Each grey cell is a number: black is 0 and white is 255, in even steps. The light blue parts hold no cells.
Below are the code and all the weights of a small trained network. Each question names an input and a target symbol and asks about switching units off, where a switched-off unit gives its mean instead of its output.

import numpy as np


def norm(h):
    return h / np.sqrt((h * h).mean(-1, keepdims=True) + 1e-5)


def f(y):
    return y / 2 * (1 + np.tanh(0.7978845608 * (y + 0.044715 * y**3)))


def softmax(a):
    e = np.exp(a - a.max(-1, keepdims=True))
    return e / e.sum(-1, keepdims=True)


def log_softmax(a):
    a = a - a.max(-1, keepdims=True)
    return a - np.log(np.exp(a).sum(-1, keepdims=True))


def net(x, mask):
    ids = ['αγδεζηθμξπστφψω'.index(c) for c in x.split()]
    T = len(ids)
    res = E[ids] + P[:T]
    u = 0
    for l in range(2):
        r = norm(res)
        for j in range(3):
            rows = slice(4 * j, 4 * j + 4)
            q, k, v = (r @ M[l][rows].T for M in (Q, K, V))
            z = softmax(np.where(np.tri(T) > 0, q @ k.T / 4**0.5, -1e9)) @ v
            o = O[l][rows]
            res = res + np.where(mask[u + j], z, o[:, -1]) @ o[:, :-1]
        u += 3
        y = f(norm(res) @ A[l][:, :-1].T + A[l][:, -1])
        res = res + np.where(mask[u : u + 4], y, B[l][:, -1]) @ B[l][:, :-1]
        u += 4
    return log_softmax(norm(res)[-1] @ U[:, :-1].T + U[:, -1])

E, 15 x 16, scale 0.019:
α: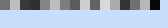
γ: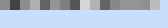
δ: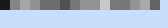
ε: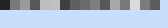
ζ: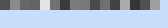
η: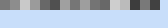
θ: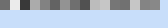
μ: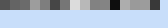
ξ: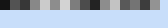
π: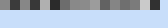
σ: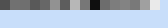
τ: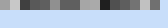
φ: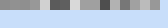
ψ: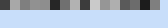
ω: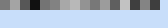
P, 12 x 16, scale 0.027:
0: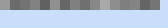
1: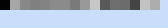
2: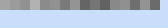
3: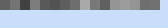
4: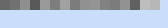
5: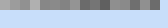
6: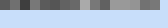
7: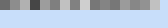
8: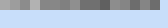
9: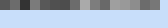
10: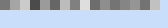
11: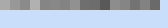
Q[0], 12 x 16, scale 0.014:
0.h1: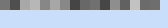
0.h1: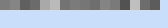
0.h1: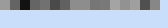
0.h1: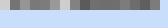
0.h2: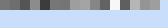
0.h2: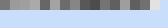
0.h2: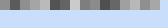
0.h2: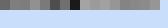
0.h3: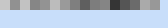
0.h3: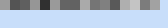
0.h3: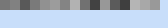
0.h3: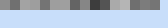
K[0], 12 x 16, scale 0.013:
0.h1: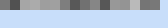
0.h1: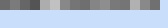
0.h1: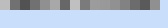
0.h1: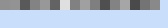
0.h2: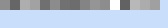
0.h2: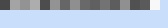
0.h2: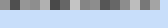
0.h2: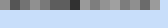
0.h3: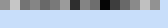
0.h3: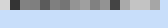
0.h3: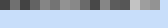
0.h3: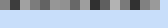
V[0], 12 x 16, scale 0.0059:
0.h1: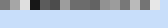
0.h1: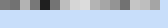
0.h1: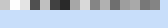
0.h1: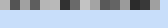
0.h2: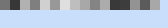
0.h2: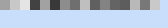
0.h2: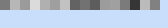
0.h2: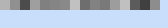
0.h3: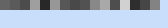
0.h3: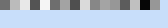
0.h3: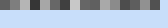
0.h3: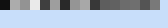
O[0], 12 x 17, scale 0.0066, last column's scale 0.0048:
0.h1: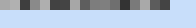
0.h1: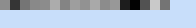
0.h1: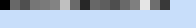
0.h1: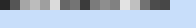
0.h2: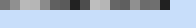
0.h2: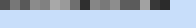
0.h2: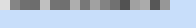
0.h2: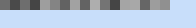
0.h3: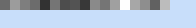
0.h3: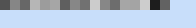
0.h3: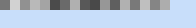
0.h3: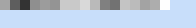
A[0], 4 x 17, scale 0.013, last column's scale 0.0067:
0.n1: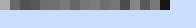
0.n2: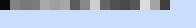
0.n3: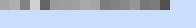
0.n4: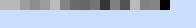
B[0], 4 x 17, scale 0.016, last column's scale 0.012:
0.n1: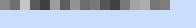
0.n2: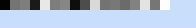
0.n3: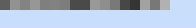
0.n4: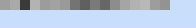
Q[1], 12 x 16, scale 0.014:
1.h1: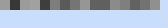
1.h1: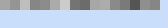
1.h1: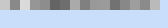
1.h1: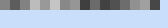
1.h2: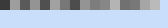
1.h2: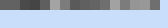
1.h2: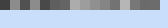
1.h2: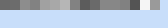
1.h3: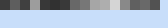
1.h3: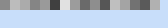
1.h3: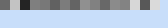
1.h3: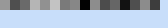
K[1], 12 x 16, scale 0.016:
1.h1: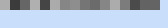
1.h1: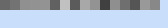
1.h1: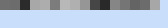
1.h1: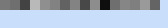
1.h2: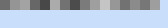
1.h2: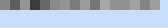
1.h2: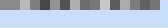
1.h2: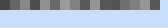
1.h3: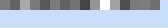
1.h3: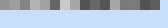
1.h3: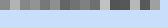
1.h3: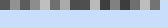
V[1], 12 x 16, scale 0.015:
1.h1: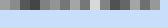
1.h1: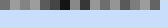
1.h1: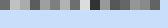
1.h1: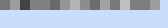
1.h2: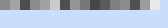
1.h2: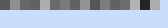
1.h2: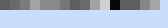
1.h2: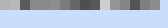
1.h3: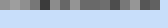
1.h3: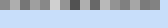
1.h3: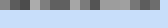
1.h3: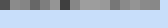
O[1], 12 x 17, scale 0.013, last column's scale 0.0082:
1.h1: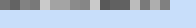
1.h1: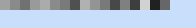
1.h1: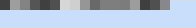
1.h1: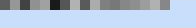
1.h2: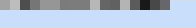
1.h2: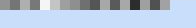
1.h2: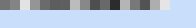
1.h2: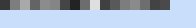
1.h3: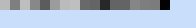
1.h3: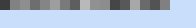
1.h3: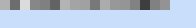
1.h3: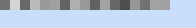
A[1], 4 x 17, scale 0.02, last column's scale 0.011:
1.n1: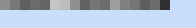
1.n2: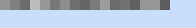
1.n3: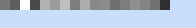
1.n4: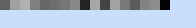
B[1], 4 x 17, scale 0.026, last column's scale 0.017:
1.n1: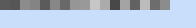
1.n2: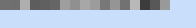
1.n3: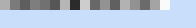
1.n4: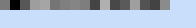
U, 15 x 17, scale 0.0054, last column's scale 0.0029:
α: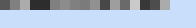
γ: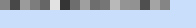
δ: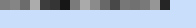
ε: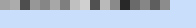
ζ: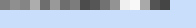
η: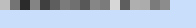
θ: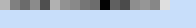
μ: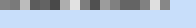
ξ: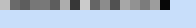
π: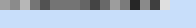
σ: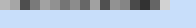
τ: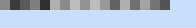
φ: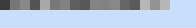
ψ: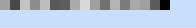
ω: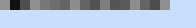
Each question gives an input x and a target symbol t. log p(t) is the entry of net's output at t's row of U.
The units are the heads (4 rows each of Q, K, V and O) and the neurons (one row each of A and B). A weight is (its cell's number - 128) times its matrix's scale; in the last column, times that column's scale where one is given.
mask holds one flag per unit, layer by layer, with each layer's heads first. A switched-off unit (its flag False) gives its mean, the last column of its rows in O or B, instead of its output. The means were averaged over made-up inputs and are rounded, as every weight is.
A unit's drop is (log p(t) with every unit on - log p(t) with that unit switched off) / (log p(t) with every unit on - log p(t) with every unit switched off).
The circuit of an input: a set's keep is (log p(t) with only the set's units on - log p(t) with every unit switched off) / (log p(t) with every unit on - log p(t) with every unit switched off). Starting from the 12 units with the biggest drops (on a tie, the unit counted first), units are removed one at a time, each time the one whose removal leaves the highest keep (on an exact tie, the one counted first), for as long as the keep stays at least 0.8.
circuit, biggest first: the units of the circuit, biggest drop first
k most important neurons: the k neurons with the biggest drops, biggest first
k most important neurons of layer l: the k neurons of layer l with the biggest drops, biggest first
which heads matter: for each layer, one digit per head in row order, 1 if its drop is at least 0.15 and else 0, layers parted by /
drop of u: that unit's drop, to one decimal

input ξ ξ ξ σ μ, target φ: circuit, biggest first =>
0.h2, 0.n2
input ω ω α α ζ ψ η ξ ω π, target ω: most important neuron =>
1.n4
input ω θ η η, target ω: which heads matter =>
001 / 111
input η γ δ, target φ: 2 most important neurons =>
0.n2, 1.n3
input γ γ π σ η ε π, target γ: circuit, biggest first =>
1.h1, 0.h1, 1.n3, 0.n2
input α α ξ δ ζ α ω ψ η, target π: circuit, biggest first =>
0.n2, 1.n3, 0.n3
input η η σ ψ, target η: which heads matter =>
000 / 010
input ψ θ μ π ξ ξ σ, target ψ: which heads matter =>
000 / 101
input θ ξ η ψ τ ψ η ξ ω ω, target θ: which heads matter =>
101 / 101
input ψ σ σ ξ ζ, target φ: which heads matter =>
010 / 001
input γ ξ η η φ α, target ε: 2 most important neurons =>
0.n3, 0.n2
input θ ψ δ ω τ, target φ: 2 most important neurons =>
0.n2, 1.n3
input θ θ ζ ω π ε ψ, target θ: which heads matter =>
101 / 101
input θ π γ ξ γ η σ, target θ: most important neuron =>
0.n1
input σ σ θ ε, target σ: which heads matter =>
000 / 110
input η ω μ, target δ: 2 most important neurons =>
0.n3, 0.n2
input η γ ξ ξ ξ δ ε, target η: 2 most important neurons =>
0.n2, 1.n3
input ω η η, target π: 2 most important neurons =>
0.n2, 0.n3
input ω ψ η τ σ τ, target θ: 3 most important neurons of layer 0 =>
0.n4, 0.n2, 0.n1
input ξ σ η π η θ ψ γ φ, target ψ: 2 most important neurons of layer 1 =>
1.n2, 1.n3
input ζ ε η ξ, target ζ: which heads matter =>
101 / 000
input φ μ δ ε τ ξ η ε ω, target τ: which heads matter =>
000 / 010
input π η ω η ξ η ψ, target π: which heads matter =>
001 / 100
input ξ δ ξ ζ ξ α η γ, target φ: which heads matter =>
011 / 001
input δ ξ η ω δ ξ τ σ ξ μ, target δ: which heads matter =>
001 / 110
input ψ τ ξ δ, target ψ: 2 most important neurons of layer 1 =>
1.n2, 1.n3
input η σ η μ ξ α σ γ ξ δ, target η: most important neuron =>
0.n2
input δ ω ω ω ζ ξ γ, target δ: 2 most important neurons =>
0.n2, 1.n3
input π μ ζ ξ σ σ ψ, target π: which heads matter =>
011 / 100
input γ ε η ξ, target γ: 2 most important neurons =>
1.n3, 0.n2
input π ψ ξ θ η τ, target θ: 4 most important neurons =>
0.n4, 0.n1, 0.n2, 1.n3
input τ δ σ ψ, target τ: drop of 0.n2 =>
0.2
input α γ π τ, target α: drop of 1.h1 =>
0.2
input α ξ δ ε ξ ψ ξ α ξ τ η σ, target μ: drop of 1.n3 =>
0.1
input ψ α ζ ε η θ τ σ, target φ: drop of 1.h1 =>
0.0
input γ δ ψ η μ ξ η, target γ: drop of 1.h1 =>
0.3
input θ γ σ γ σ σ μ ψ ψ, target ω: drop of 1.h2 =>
0.1
